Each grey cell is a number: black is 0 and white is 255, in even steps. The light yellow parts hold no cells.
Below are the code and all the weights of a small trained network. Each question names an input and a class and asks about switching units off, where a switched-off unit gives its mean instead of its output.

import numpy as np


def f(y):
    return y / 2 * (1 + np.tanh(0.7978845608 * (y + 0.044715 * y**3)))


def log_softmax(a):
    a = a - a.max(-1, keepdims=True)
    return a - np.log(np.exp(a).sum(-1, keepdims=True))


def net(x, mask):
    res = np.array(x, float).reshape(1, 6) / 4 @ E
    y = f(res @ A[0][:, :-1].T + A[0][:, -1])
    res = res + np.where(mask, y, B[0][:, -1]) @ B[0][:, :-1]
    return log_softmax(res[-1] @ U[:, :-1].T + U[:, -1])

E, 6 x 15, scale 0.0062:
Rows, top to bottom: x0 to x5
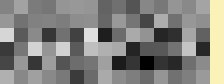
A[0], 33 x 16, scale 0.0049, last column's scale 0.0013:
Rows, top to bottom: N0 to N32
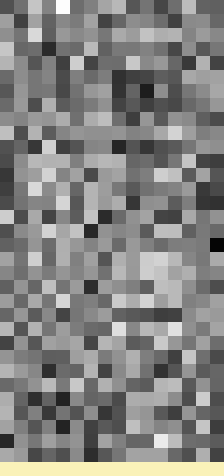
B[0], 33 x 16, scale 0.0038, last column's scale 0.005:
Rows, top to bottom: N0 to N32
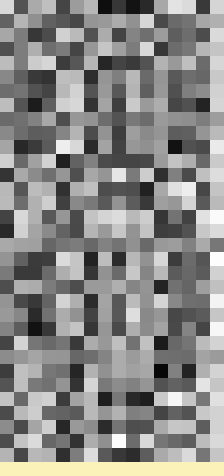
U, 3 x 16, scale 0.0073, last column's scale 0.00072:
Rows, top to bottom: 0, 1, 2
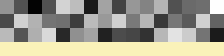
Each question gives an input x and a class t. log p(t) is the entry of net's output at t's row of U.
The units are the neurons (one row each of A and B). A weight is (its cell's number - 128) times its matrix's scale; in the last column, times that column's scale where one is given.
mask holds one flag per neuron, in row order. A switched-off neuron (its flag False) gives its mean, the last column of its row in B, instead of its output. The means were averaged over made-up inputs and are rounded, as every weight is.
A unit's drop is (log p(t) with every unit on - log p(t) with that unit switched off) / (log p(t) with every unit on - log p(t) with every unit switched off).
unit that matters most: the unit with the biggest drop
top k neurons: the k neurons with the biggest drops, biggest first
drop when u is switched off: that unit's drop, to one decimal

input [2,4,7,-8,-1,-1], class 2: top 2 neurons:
N28, N30
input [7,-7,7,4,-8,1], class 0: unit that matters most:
N18
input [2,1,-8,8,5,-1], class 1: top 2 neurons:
N31, N24
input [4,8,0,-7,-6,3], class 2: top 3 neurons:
N28, N4, N32
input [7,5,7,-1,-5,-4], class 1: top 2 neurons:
N15, N26
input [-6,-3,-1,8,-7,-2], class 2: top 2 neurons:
N0, N13
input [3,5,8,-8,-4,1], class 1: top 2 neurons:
N15, N26
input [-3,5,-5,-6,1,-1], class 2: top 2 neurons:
N28, N4
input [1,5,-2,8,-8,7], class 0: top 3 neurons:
N18, N23, N21
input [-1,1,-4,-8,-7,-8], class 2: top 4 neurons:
N28, N4, N32, N30
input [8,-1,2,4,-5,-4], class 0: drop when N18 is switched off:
0.1
